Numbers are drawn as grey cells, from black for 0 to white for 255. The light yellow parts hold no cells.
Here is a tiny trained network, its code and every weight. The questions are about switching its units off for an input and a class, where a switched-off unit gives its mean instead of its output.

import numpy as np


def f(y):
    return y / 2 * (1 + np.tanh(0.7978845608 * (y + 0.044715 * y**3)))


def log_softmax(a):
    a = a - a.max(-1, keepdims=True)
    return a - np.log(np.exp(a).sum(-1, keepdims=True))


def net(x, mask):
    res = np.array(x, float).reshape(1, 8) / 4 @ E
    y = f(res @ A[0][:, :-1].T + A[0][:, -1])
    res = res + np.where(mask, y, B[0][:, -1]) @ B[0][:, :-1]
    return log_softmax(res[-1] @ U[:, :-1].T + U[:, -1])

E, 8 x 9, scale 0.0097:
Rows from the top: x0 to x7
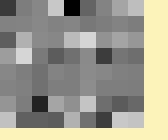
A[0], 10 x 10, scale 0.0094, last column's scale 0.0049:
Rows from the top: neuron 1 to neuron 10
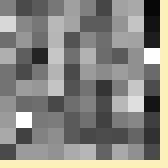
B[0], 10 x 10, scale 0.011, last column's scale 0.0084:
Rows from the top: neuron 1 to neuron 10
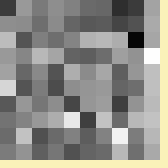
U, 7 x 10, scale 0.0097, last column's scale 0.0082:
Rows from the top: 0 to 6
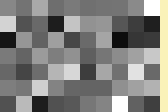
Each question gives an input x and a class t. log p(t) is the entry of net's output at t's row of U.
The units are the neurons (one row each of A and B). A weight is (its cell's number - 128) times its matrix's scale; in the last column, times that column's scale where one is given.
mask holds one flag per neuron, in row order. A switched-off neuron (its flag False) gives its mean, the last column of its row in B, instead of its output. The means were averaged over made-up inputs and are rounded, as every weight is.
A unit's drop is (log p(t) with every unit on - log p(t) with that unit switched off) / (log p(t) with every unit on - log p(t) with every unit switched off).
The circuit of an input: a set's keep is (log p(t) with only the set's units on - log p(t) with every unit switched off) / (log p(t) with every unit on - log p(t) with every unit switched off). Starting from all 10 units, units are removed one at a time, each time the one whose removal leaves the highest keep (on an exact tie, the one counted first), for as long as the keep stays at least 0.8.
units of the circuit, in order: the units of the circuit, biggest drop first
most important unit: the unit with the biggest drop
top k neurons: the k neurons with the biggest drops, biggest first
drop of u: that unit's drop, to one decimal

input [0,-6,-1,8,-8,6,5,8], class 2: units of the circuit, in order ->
(neuron 1; neuron 7)
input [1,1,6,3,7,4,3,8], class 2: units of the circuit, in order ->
(neuron 1; neuron 7)
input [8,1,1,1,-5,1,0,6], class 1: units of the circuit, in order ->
(neuron 6; neuron 3)
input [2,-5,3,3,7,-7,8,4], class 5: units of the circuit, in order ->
(neuron 4)
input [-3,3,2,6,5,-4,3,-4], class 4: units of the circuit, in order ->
(neuron 8; neuron 3)
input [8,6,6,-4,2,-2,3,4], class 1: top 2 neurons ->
(neuron 3; neuron 6)
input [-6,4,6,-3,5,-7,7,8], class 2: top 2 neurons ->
(neuron 1; neuron 2)
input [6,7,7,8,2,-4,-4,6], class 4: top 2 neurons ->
(neuron 8; neuron 7)
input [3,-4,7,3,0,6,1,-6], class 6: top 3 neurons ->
(neuron 10; neuron 7; neuron 1)
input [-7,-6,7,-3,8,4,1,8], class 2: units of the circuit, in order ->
(neuron 1; neuron 7; neuron 2; neuron 6)
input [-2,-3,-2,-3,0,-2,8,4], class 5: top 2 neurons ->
(neuron 4; neuron 8)
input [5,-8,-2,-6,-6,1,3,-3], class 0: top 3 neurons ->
(neuron 8; neuron 3; neuron 4)
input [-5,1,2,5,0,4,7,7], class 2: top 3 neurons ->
(neuron 1; neuron 2; neuron 7)
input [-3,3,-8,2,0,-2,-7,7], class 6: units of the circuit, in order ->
(neuron 9)
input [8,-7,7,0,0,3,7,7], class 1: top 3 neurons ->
(neuron 3; neuron 6; neuron 5)
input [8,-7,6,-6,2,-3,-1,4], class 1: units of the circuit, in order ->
(neuron 3; neuron 6)
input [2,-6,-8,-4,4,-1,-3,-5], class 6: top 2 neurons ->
(neuron 9; neuron 8)
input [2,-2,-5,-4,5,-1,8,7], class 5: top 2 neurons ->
(neuron 4; neuron 9)
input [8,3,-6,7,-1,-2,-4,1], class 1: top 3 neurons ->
(neuron 6; neuron 3; neuron 4)
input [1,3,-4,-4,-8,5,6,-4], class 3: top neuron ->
(neuron 4)
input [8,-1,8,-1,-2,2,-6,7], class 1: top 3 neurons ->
(neuron 6; neuron 3; neuron 5)
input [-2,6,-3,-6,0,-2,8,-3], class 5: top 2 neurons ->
(neuron 4; neuron 8)
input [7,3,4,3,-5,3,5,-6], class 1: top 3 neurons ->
(neuron 3; neuron 6; neuron 5)
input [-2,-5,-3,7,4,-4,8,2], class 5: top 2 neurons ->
(neuron 4; neuron 5)
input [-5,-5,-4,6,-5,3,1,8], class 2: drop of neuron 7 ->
0.2
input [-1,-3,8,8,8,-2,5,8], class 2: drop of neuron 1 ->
0.4
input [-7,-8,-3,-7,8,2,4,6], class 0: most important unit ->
neuron 4
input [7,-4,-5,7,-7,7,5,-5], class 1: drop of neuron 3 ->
0.4
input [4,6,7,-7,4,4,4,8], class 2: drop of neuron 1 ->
0.5
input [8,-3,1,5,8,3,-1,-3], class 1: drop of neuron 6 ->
0.2
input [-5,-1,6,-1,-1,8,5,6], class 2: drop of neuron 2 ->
0.1
